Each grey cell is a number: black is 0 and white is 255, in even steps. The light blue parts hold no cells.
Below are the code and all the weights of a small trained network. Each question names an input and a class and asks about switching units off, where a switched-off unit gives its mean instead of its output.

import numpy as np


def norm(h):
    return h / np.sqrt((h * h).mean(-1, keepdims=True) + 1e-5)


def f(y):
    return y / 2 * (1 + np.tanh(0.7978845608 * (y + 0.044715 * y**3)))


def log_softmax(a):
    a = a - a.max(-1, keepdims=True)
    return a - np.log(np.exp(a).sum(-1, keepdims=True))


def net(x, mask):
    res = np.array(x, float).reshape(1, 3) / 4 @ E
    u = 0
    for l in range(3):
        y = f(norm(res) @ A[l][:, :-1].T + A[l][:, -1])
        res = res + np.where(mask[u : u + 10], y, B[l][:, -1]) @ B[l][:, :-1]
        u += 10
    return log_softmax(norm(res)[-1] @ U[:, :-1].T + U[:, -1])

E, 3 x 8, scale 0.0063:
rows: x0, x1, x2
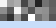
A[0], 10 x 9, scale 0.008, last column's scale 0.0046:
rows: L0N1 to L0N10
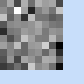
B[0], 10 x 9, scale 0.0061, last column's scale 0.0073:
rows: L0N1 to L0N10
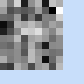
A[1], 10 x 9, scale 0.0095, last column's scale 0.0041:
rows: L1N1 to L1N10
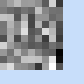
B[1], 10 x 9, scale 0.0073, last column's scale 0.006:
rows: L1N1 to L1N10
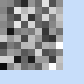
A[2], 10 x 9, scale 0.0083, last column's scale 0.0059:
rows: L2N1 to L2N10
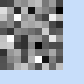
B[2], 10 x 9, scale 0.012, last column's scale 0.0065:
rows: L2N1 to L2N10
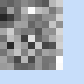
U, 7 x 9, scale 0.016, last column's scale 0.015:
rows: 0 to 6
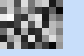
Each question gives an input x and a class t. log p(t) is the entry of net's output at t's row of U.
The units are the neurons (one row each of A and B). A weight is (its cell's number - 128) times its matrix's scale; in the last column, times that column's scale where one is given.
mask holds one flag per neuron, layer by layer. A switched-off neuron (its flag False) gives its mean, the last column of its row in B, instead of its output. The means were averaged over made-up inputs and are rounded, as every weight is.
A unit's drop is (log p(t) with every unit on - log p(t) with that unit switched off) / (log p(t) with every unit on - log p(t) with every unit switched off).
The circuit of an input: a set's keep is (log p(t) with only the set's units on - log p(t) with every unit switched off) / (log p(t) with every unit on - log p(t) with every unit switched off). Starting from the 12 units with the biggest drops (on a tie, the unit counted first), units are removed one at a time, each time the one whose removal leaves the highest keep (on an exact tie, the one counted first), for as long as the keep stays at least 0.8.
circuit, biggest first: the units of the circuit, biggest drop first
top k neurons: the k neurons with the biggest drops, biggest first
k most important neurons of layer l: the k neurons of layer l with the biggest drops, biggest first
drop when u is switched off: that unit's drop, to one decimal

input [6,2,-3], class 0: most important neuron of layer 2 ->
L2N2
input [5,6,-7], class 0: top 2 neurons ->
L0N2; L2N2
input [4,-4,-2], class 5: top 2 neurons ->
L0N2; L1N10
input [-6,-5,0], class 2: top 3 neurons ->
L1N9; L0N2; L0N1
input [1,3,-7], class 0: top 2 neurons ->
L0N2; L2N2
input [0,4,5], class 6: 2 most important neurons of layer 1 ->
L1N7; L1N10
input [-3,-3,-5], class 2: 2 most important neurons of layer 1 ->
L1N9; L1N6
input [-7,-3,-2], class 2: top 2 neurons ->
L1N9; L0N2
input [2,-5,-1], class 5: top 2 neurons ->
L0N2; L1N10
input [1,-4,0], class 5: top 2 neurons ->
L0N2; L0N5
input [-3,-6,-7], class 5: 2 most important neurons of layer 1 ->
L1N4; L1N10
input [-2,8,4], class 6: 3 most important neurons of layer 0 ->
L0N2; L0N1; L0N9
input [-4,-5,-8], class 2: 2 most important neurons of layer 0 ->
L0N9; L0N3
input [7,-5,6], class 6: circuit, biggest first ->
L2N7
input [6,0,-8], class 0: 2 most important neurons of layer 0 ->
L0N2; L0N3
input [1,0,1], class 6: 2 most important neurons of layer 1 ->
L1N2; L1N10
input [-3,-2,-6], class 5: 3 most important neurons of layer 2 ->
L2N6; L2N3; L2N10
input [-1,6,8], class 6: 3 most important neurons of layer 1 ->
L1N7; L1N10; L1N8
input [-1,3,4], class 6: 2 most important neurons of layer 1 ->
L1N7; L1N10
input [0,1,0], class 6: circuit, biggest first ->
L0N2
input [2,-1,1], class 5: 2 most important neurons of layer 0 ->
L0N2; L0N10
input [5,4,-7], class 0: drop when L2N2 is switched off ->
0.1
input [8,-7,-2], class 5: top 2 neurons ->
L1N10; L0N2
